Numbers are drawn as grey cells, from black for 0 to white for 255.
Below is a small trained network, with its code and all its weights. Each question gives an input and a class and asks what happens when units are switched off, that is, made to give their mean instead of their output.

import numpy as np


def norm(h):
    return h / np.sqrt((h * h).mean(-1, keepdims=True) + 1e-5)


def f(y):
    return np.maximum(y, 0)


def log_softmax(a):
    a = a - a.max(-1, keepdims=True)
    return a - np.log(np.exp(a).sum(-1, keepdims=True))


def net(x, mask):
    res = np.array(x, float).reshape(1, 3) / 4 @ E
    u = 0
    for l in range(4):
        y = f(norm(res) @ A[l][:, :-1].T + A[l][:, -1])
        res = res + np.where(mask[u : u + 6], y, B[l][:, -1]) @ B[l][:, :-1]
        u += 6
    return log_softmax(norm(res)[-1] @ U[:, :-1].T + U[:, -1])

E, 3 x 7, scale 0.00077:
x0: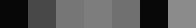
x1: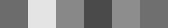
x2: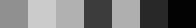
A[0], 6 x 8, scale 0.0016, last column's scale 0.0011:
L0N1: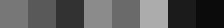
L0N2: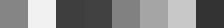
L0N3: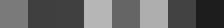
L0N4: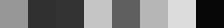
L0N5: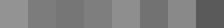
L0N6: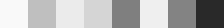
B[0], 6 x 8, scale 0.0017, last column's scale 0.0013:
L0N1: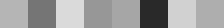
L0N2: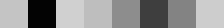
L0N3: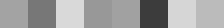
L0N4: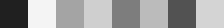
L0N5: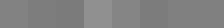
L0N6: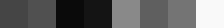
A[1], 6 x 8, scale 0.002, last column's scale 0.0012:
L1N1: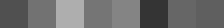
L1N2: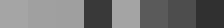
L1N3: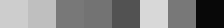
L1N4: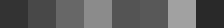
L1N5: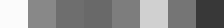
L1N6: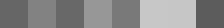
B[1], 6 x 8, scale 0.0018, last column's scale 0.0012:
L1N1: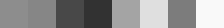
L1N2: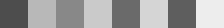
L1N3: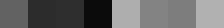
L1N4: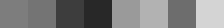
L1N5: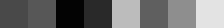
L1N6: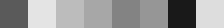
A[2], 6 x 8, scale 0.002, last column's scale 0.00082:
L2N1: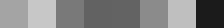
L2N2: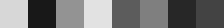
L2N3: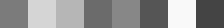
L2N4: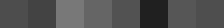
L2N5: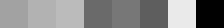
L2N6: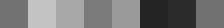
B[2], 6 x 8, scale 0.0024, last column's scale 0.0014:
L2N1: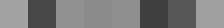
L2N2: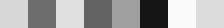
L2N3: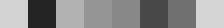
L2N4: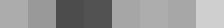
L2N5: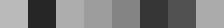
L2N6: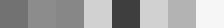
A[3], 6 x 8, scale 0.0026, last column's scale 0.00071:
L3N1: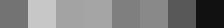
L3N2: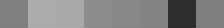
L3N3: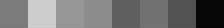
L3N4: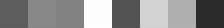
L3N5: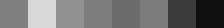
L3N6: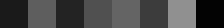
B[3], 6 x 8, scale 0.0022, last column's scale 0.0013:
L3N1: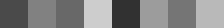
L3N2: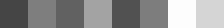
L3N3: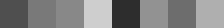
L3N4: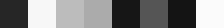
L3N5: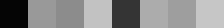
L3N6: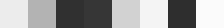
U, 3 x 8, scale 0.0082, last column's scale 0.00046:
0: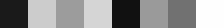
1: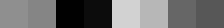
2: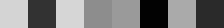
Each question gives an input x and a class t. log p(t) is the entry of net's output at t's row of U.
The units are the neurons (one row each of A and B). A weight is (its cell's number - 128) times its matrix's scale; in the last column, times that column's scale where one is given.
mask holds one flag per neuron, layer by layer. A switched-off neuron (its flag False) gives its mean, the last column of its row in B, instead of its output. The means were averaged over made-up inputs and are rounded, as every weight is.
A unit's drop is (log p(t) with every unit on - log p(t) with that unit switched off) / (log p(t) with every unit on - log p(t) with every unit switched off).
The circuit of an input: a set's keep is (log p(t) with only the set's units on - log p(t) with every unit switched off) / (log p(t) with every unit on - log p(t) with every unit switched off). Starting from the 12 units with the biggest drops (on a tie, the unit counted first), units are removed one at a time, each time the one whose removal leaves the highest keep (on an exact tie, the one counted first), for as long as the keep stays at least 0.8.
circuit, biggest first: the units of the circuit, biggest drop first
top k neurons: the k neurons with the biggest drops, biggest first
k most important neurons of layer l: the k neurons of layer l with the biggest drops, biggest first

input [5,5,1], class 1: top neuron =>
(L1N4)
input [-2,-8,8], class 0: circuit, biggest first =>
(L2N6, L3N2)
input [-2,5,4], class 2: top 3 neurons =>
(L2N3, L1N6, L0N2)
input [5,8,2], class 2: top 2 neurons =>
(L2N3, L0N6)
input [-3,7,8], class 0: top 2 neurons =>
(L1N2, L2N2)
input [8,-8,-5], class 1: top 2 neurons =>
(L1N4, L3N6)
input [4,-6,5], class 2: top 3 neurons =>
(L2N2, L0N4, L1N6)
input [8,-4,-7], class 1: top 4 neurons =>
(L3N6, L1N4, L2N6, L1N2)
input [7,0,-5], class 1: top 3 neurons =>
(L3N6, L1N4, L2N6)
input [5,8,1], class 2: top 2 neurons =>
(L2N3, L0N6)
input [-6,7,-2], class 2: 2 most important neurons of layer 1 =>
(L1N1, L1N4)
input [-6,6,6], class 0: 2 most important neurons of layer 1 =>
(L1N2, L1N1)
